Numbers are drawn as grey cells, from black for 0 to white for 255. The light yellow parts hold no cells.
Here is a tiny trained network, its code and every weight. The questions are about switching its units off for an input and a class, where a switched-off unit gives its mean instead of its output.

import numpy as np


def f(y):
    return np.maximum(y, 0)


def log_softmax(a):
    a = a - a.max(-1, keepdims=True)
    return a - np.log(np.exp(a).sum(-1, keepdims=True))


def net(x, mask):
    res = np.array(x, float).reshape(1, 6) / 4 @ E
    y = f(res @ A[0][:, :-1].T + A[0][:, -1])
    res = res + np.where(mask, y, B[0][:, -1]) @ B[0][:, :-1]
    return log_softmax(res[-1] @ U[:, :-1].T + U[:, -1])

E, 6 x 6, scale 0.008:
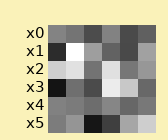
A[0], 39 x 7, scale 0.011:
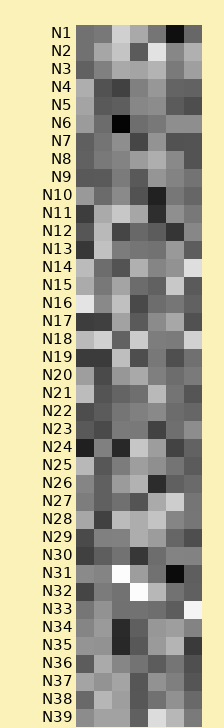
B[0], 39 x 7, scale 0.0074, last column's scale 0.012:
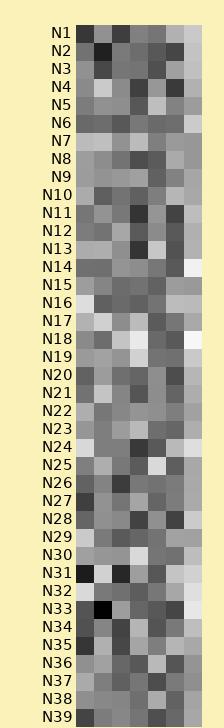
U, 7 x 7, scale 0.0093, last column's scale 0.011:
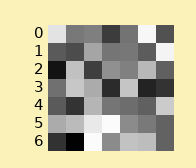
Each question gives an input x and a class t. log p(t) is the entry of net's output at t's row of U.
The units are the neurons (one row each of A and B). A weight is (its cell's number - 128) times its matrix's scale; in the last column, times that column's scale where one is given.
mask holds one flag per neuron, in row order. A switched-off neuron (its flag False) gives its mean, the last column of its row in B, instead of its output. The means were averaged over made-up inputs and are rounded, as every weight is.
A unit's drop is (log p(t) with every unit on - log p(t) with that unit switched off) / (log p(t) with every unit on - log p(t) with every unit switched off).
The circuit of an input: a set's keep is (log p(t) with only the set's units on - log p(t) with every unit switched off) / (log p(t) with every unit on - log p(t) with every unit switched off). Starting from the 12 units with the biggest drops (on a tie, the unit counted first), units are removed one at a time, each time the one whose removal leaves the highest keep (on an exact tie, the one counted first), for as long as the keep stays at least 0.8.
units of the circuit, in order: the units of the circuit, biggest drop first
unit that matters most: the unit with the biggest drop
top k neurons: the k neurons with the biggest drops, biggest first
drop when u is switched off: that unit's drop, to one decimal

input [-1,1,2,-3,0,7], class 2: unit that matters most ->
N35
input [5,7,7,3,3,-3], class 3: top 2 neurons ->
[N11, N13]
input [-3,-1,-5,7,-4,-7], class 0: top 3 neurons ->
[N32, N24, N29]
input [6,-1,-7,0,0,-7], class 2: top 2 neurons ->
[N31, N1]
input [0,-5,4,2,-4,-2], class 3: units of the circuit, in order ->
[N28, N25]
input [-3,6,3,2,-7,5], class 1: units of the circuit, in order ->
[N2, N31]
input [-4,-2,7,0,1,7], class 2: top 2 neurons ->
[N35, N34]
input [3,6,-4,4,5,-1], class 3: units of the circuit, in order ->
[N13, N11]
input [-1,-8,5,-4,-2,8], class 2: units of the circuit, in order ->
[N35, N34]
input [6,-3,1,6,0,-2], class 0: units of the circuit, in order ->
[N24, N32]
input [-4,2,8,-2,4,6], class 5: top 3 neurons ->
[N18, N31, N1]
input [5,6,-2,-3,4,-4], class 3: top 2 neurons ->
[N11, N36]
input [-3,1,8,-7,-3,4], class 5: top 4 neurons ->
[N18, N24, N32, N3]
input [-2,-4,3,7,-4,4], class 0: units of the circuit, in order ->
[N24]
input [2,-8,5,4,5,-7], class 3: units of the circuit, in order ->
[N28, N25]
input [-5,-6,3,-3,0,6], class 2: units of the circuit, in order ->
[N35, N27]
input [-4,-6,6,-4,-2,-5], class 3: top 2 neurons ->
[N28, N25]
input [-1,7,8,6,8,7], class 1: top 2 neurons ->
[N18, N31]
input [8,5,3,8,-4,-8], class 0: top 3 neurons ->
[N24, N32, N29]
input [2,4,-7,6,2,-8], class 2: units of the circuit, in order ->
[N31]
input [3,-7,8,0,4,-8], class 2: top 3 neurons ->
[N31, N1, N26]
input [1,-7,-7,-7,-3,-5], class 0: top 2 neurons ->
[N16, N10]
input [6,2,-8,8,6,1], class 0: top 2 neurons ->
[N24, N18]
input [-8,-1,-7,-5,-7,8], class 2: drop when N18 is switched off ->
0.2
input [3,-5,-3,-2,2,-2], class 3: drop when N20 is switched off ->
0.1
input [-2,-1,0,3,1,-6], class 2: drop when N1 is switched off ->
0.3
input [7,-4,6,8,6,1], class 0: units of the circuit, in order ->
[N24]
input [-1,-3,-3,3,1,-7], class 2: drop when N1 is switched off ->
0.2
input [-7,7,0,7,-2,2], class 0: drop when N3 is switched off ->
0.1
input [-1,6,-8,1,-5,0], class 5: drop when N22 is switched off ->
0.0
